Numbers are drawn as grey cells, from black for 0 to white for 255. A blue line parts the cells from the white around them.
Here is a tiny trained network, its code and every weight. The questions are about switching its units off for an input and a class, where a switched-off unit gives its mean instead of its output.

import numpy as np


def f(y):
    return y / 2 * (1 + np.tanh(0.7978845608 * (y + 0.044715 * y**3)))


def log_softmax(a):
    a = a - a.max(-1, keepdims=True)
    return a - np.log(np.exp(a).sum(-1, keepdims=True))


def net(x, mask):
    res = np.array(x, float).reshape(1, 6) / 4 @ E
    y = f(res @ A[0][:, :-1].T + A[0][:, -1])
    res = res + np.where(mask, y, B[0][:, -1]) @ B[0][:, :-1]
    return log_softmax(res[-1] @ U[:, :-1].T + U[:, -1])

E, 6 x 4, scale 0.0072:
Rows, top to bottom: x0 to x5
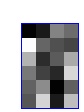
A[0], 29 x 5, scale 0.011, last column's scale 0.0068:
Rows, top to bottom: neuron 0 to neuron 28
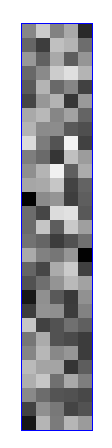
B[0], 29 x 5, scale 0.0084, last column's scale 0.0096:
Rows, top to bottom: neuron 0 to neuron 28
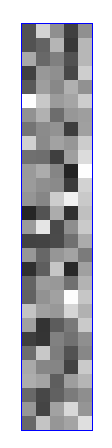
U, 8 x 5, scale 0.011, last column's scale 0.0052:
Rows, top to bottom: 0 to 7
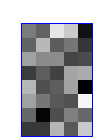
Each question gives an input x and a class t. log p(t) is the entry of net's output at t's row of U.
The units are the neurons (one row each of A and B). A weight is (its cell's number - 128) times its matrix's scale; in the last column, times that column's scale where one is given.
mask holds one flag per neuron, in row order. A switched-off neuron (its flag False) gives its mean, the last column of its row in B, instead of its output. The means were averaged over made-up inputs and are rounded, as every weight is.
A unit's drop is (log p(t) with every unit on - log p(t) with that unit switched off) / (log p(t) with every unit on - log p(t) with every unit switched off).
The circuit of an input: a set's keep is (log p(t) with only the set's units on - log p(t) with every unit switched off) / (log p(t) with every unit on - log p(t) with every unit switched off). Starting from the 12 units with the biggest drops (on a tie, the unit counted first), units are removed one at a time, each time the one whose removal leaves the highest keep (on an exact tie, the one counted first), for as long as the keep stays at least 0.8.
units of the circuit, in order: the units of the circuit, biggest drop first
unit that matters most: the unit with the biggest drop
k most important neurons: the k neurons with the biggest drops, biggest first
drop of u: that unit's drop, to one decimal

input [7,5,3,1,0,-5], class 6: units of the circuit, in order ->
[neuron 21; neuron 10; neuron 28]
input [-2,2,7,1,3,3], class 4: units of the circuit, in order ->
[neuron 8; neuron 3; neuron 10]
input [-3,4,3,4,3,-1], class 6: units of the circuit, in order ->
[neuron 5; neuron 21; neuron 10]
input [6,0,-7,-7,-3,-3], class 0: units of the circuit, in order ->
[neuron 12]
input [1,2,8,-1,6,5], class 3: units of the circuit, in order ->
[neuron 9; neuron 10]
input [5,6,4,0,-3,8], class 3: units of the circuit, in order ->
[neuron 5; neuron 10]
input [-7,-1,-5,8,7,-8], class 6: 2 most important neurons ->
[neuron 5; neuron 10]
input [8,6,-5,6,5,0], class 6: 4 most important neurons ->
[neuron 14; neuron 15; neuron 28; neuron 26]
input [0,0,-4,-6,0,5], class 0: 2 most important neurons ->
[neuron 12; neuron 19]
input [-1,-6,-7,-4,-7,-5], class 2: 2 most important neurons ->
[neuron 10; neuron 5]
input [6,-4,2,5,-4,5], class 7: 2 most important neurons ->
[neuron 17; neuron 13]
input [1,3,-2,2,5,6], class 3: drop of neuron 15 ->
0.0
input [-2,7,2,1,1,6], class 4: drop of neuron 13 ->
0.1
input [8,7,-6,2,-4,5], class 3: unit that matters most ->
neuron 8
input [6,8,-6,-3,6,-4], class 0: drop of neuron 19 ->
0.3
